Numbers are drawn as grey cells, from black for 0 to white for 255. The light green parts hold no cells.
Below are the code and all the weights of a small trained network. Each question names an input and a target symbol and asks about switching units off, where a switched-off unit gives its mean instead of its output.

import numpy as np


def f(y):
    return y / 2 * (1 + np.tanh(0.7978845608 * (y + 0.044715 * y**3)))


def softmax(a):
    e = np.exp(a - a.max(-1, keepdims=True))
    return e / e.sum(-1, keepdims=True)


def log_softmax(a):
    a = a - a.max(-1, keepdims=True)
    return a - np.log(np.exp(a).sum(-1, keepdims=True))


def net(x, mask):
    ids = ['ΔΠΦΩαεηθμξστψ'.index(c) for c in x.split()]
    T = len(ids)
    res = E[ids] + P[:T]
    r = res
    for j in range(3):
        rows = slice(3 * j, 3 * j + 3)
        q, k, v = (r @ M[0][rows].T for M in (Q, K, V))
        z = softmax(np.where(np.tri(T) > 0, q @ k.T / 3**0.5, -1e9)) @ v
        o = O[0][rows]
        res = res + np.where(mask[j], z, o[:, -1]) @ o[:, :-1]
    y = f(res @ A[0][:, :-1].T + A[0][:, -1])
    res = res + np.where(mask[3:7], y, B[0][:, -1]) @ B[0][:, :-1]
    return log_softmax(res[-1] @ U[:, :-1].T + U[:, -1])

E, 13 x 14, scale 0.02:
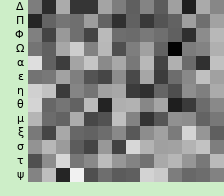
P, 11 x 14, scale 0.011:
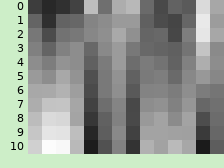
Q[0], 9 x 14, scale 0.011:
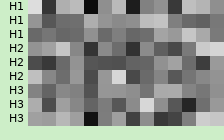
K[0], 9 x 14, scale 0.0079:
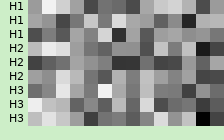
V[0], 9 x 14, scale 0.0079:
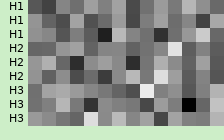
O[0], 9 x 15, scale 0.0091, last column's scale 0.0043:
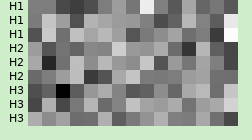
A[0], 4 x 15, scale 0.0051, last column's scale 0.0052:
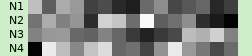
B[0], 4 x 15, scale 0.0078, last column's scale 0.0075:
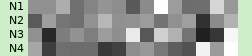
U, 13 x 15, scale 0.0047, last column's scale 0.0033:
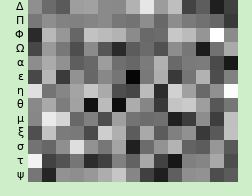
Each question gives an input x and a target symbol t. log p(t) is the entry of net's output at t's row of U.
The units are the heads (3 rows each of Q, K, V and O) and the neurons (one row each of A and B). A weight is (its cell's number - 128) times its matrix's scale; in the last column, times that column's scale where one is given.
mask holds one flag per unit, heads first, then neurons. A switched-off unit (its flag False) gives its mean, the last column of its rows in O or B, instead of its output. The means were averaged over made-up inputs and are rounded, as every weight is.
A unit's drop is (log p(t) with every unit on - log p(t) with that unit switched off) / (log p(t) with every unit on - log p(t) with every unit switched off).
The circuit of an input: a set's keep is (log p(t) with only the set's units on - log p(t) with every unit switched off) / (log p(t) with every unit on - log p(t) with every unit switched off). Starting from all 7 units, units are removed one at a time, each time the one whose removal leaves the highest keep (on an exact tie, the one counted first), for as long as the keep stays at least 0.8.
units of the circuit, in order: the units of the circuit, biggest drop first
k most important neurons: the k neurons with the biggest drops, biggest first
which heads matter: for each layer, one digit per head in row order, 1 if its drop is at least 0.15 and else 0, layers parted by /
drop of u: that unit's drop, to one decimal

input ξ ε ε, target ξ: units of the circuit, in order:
[H1, N2, H3]
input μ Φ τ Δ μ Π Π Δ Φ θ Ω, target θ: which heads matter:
010
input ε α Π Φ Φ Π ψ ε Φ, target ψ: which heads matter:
101
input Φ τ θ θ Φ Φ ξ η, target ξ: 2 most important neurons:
[N2, N4]
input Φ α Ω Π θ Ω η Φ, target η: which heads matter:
010
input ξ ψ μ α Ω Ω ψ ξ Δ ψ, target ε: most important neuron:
[N3]
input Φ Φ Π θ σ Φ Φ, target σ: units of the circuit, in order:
[H1, N1]
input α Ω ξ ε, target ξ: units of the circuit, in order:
[H1, N2, N4]
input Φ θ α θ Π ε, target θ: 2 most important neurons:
[N4, N3]
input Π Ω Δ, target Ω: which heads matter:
010
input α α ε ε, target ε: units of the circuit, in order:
[H1, H3]
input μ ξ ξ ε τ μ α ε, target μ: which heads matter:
011
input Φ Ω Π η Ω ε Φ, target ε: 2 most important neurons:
[N4, N3]
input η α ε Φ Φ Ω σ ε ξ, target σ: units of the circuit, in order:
[H1, N1, H3]
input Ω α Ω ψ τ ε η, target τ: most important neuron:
[N2]
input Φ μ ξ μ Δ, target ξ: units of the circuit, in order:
[H1, N2]
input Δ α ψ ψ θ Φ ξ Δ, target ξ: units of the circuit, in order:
[H1, N2, N4]
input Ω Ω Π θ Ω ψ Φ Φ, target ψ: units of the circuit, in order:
[H1, H3, N3]
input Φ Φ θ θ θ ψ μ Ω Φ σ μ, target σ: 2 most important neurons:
[N1, N4]
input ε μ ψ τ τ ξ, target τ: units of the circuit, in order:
[H1]
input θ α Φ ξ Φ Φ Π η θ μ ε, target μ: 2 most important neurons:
[N4, N3]
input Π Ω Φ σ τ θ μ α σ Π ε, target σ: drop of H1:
0.8
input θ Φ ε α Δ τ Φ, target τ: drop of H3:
-0.1
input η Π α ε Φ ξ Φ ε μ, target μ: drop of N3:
0.1
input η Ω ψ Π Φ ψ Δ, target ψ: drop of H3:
0.4
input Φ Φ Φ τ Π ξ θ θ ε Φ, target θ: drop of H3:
0.0
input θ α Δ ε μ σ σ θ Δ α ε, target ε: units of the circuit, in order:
[H3]
